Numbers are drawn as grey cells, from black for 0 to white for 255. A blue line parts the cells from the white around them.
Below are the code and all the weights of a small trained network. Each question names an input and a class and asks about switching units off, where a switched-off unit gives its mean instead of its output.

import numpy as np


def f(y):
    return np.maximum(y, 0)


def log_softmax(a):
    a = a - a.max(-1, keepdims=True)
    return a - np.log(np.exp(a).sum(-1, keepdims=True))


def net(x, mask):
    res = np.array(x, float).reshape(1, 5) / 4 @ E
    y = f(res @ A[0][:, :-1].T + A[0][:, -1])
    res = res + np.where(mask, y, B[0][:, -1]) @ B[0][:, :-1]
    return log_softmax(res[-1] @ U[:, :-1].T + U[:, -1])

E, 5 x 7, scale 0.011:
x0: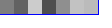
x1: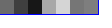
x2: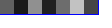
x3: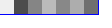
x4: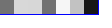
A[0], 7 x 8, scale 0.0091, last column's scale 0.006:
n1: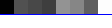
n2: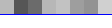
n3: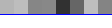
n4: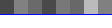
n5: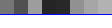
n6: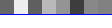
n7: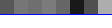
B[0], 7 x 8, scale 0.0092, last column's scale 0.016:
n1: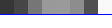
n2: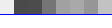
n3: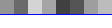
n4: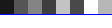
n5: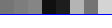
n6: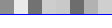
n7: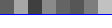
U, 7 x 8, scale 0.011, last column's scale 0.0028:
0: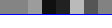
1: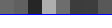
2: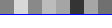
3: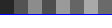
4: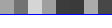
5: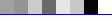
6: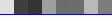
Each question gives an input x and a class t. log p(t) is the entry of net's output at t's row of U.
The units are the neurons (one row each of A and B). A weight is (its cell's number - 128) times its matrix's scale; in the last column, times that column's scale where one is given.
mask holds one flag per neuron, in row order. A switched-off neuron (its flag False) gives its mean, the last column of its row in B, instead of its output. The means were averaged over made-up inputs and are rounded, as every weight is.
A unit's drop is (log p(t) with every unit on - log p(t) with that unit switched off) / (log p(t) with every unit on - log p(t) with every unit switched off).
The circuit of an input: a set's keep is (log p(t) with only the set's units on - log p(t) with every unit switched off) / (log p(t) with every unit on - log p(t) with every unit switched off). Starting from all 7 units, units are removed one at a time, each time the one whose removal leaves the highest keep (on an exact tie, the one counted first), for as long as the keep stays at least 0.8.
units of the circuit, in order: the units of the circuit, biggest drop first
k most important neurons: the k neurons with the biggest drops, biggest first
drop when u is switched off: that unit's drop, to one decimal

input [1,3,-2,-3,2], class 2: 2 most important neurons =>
[n5; n6]
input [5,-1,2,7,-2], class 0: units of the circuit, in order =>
[n5]
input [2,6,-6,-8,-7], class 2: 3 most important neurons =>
[n6; n5; n7]
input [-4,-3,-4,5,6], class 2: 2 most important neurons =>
[n6; n1]
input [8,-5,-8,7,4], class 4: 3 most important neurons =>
[n3; n1; n6]
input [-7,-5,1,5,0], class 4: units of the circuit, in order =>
[n1; n3]
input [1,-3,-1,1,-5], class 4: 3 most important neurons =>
[n3; n1; n2]
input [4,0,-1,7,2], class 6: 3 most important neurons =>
[n2; n1; n5]
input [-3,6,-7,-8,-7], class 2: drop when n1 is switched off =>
0.0
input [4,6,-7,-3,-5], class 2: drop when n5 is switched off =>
0.1
